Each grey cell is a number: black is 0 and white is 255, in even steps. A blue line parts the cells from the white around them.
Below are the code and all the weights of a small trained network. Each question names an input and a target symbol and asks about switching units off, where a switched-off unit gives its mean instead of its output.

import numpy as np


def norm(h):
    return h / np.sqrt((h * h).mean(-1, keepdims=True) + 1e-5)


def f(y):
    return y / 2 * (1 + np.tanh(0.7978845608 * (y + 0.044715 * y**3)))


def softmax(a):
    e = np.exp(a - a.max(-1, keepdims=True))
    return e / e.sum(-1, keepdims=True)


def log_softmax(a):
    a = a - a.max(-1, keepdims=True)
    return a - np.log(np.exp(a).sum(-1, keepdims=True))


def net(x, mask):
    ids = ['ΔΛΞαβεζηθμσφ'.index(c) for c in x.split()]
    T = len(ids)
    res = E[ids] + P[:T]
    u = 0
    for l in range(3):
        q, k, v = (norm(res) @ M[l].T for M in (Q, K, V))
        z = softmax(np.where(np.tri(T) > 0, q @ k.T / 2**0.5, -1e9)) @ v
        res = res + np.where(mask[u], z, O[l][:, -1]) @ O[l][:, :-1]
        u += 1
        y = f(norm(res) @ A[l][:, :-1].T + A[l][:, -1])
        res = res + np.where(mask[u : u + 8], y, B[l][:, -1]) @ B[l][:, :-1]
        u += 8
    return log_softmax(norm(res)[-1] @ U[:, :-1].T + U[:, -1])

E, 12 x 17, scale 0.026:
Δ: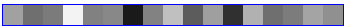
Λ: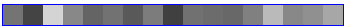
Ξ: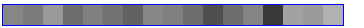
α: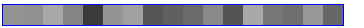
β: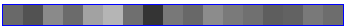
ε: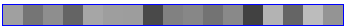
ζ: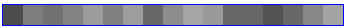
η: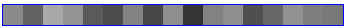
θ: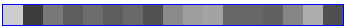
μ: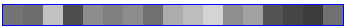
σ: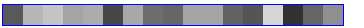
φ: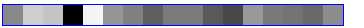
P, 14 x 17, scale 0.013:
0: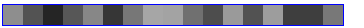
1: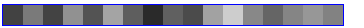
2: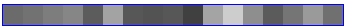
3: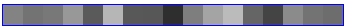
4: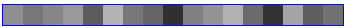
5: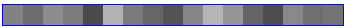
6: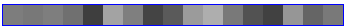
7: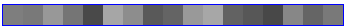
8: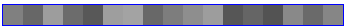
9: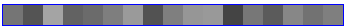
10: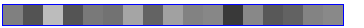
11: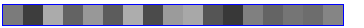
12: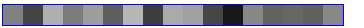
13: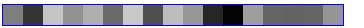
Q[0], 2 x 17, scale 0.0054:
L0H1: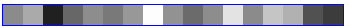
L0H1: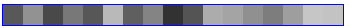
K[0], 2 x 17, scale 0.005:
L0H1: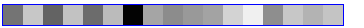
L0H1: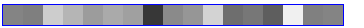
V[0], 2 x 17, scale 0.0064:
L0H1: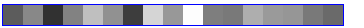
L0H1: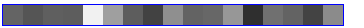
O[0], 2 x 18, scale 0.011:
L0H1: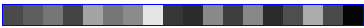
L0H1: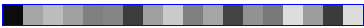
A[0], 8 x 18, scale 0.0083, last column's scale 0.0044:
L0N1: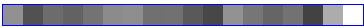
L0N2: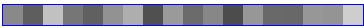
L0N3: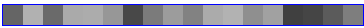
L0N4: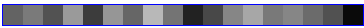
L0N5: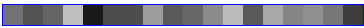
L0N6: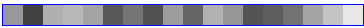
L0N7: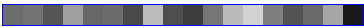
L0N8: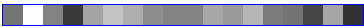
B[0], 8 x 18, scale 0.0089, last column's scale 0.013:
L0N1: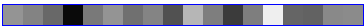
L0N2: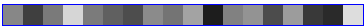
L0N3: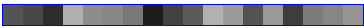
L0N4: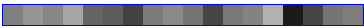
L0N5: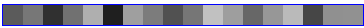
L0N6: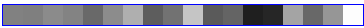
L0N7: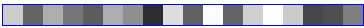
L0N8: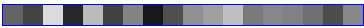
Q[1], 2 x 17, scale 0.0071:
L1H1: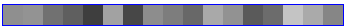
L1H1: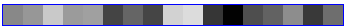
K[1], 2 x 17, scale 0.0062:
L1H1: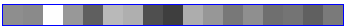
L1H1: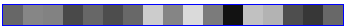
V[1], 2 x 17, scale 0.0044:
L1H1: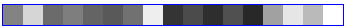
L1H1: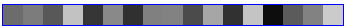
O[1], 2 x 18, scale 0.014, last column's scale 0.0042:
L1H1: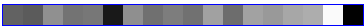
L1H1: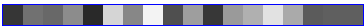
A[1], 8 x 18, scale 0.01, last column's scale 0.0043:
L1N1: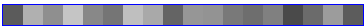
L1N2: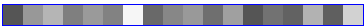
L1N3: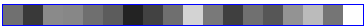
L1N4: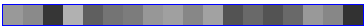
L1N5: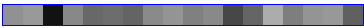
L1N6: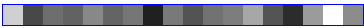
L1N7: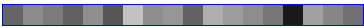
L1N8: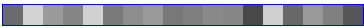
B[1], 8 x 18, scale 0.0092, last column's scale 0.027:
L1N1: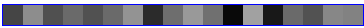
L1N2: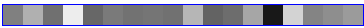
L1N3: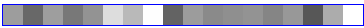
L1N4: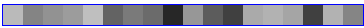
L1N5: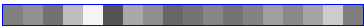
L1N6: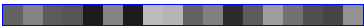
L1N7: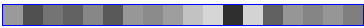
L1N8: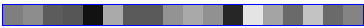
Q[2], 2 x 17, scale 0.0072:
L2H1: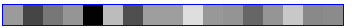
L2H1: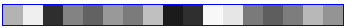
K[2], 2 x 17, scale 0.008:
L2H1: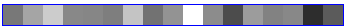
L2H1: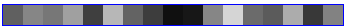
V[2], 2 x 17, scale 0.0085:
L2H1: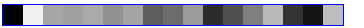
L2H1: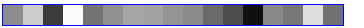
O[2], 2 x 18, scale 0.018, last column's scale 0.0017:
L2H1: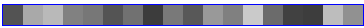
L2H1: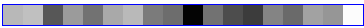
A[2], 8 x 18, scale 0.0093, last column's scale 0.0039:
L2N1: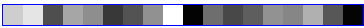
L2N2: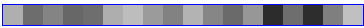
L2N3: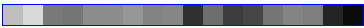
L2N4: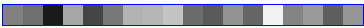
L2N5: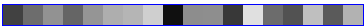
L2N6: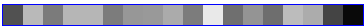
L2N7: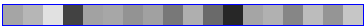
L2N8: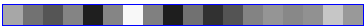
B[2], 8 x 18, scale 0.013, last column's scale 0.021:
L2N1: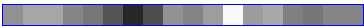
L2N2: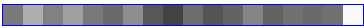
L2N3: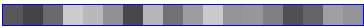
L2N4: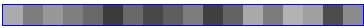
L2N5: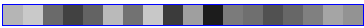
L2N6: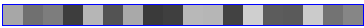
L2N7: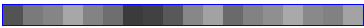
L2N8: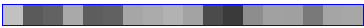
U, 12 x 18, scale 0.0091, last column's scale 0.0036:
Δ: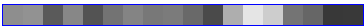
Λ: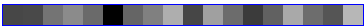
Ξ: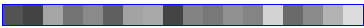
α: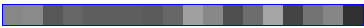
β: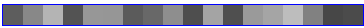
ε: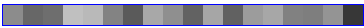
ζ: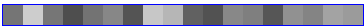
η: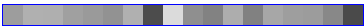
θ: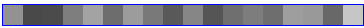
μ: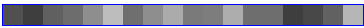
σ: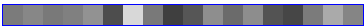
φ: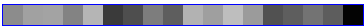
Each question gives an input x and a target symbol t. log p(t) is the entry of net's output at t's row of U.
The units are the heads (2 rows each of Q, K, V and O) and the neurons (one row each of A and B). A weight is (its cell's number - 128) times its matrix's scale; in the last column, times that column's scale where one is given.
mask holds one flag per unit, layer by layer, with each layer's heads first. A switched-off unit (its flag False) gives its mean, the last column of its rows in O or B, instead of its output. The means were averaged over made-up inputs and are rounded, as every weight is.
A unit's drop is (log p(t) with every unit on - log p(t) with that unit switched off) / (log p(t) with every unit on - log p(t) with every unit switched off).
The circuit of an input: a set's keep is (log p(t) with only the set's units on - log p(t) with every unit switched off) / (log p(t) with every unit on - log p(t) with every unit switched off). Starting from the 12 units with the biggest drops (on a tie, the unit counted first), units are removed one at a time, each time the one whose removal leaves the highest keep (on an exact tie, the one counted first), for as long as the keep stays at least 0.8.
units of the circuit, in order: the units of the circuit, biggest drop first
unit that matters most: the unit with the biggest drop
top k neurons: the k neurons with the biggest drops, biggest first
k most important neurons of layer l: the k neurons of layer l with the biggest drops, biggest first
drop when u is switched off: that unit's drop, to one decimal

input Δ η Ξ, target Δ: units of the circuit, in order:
L1H1, L0H1
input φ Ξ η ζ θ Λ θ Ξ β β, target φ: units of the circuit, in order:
L2H1
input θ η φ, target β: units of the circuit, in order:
L0N6, L2N7
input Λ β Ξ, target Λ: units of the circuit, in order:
L1H1, L1N6, L0N5
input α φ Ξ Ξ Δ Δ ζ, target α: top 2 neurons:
L1N6, L0N1
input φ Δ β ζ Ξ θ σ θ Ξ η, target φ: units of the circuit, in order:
L2H1, L0N3
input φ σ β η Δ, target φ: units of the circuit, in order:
L2H1, L0N8
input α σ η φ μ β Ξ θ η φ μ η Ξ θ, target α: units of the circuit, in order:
L0H1, L1N6
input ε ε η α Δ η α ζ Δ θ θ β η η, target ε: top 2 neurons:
L2N3, L1N8
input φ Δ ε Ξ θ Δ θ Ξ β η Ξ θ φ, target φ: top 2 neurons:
L0N6, L0N8
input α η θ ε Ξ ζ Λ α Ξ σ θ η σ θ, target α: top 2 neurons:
L1N6, L0N1
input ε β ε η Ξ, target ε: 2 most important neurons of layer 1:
L1N2, L1N8
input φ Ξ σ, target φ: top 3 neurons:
L0N6, L0N8, L2N8
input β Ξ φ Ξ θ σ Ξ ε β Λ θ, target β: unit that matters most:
L0H1
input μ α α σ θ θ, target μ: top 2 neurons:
L2N3, L0N3
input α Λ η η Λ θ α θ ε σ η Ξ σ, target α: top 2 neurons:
L1N6, L1N3
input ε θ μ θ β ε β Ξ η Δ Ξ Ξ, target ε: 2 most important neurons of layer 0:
L0N2, L0N6
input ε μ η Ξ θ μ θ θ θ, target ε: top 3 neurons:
L2N3, L1N8, L0N2
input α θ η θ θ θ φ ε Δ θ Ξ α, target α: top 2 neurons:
L0N1, L1N6
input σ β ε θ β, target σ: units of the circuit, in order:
L2H1
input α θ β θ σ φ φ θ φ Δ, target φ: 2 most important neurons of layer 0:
L0N8, L0N1
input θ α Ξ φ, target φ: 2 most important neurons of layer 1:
L1N4, L1N3
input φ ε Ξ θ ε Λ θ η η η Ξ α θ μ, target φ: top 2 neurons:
L0N6, L1N8
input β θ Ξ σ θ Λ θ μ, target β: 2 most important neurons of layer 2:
L2N6, L2N3
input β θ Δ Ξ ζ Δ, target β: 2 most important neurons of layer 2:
L2N6, L2N8
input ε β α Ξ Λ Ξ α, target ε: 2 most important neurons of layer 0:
L0N6, L0N3
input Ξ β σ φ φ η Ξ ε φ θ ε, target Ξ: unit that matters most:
L1H1
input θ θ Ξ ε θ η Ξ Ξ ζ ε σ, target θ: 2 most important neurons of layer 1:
L1N1, L1N2
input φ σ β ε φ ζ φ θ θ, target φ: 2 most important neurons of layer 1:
L1N8, L1N6
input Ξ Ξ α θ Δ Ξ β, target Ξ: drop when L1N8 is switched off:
0.0
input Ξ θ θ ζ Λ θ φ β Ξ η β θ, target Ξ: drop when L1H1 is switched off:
0.8
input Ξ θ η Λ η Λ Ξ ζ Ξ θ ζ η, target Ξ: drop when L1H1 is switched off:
1.1
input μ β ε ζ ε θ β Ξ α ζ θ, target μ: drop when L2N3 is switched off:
0.3
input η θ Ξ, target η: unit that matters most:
L0H1
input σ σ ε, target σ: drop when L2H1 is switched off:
0.7
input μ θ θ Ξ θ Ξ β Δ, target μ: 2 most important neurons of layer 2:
L2N3, L2N8
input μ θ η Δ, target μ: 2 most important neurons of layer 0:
L0N3, L0N6
